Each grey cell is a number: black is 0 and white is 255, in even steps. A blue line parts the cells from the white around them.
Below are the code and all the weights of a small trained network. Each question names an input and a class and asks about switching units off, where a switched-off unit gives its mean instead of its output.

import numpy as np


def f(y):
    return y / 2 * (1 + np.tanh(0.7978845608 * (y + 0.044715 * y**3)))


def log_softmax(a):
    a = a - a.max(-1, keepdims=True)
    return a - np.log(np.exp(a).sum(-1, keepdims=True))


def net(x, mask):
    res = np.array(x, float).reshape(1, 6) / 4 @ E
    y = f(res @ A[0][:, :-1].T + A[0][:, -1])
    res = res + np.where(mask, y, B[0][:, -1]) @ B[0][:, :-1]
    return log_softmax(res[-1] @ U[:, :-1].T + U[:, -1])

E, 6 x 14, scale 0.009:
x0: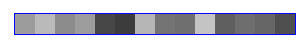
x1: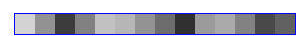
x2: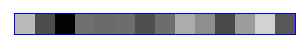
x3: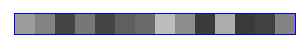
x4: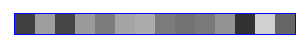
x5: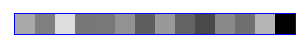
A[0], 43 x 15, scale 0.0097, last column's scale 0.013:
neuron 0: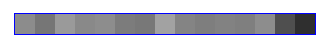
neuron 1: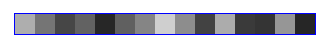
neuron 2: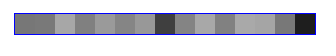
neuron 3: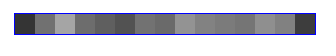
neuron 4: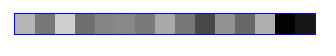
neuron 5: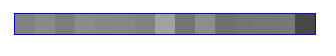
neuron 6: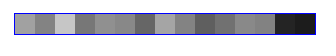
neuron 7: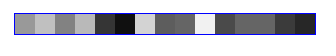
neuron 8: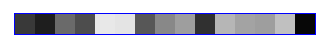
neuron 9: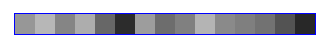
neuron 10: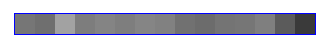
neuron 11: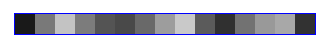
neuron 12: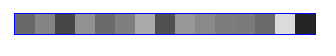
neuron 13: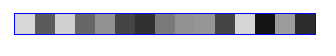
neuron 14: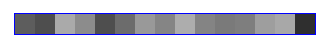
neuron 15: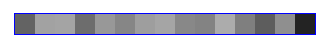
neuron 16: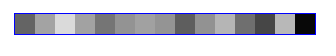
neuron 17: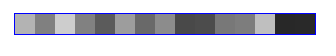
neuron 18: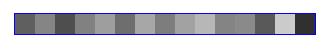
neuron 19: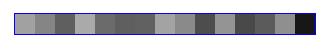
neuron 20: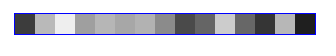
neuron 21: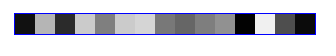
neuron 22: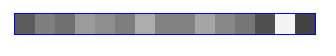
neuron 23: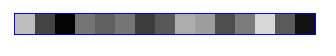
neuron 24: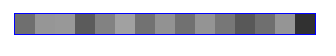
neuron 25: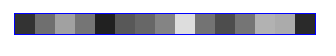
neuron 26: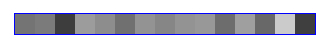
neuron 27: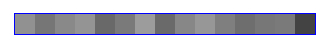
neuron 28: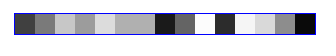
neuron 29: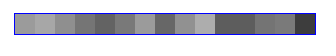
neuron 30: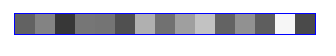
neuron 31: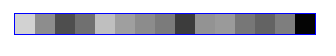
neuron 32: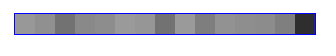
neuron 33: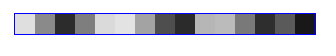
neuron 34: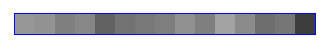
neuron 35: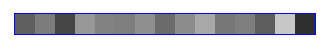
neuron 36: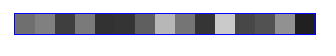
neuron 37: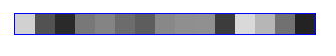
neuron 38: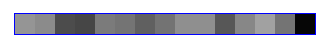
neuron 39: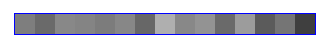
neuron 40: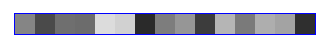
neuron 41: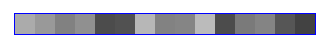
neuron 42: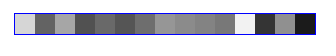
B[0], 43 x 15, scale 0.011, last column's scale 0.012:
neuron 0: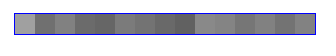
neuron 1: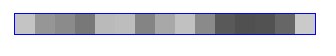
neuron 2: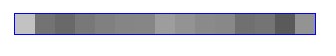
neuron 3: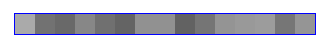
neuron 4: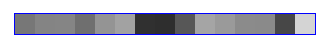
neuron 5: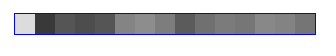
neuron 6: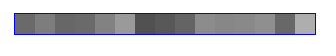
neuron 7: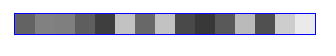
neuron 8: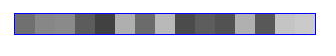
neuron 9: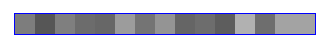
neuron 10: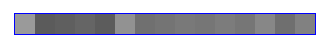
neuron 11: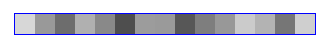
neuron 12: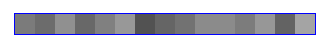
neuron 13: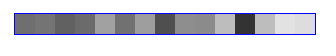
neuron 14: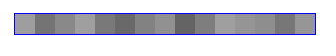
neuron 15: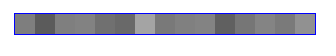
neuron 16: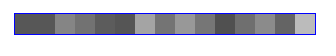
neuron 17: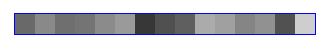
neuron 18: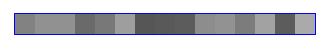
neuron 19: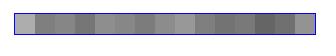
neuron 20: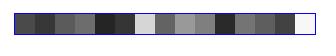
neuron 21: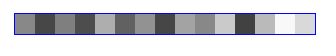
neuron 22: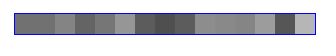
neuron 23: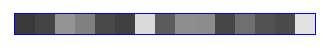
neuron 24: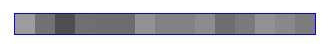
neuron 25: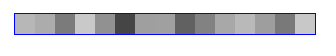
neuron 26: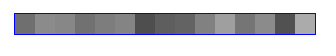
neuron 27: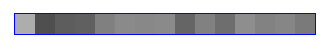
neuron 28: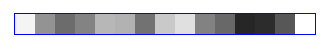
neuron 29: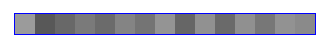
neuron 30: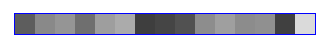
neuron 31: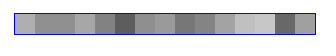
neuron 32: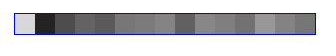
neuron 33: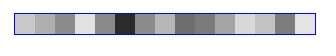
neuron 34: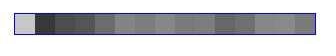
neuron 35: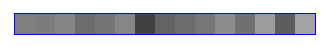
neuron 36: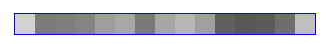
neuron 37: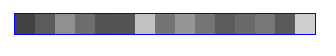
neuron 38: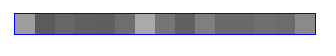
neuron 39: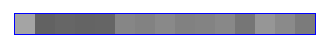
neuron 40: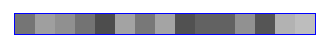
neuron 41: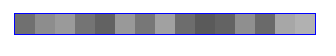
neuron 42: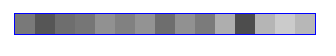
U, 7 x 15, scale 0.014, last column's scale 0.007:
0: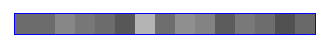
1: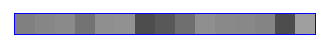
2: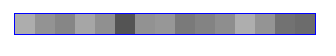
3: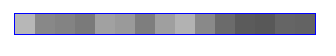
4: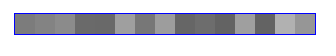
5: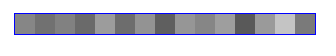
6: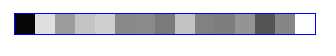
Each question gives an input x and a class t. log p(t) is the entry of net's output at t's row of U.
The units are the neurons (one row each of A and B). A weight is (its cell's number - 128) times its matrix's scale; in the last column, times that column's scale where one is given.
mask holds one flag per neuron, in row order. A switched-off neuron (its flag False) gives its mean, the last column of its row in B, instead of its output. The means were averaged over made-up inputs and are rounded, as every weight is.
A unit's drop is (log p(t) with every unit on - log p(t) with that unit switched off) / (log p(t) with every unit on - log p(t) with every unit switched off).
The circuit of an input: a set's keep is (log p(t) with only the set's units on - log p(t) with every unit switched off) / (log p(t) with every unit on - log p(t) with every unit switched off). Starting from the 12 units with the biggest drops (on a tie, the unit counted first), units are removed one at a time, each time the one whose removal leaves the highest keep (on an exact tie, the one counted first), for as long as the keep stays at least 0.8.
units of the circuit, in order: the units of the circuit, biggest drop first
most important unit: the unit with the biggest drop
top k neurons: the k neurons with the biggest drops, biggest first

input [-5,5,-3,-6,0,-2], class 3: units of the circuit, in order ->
[neuron 28]
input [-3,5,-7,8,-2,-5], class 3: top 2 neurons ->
[neuron 1; neuron 36]
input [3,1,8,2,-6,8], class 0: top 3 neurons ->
[neuron 23; neuron 37; neuron 30]
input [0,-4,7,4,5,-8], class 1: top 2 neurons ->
[neuron 30; neuron 20]
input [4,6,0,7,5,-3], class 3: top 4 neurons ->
[neuron 1; neuron 36; neuron 11; neuron 25]
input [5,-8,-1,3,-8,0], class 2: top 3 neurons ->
[neuron 11; neuron 25; neuron 21]
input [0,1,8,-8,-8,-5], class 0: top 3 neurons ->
[neuron 37; neuron 23; neuron 21]
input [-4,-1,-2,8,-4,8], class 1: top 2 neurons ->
[neuron 4; neuron 28]
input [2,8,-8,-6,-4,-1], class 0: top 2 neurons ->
[neuron 20; neuron 16]
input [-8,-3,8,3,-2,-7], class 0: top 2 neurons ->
[neuron 23; neuron 37]
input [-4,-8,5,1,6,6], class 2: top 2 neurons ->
[neuron 25; neuron 11]
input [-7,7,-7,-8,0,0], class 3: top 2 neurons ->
[neuron 28; neuron 23]
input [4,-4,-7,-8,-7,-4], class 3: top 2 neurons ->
[neuron 28; neuron 23]
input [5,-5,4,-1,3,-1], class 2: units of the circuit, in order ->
[neuron 25]
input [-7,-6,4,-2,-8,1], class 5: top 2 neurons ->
[neuron 13; neuron 42]
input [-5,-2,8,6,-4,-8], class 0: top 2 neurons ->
[neuron 23; neuron 37]
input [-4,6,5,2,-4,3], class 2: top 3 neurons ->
[neuron 33; neuron 20; neuron 31]
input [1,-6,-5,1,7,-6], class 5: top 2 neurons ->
[neuron 21; neuron 33]
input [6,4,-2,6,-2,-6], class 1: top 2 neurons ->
[neuron 30; neuron 28]
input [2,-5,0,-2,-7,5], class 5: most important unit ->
neuron 13
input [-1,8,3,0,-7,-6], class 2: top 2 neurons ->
[neuron 33; neuron 31]
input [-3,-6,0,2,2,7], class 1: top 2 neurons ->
[neuron 4; neuron 17]
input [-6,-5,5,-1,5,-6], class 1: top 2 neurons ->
[neuron 30; neuron 7]
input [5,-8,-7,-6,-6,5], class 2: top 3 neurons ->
[neuron 11; neuron 25; neuron 23]
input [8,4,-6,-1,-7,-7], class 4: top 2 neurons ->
[neuron 7; neuron 9]
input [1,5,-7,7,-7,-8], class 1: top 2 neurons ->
[neuron 30; neuron 22]
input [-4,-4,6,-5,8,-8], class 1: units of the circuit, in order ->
[neuron 30]
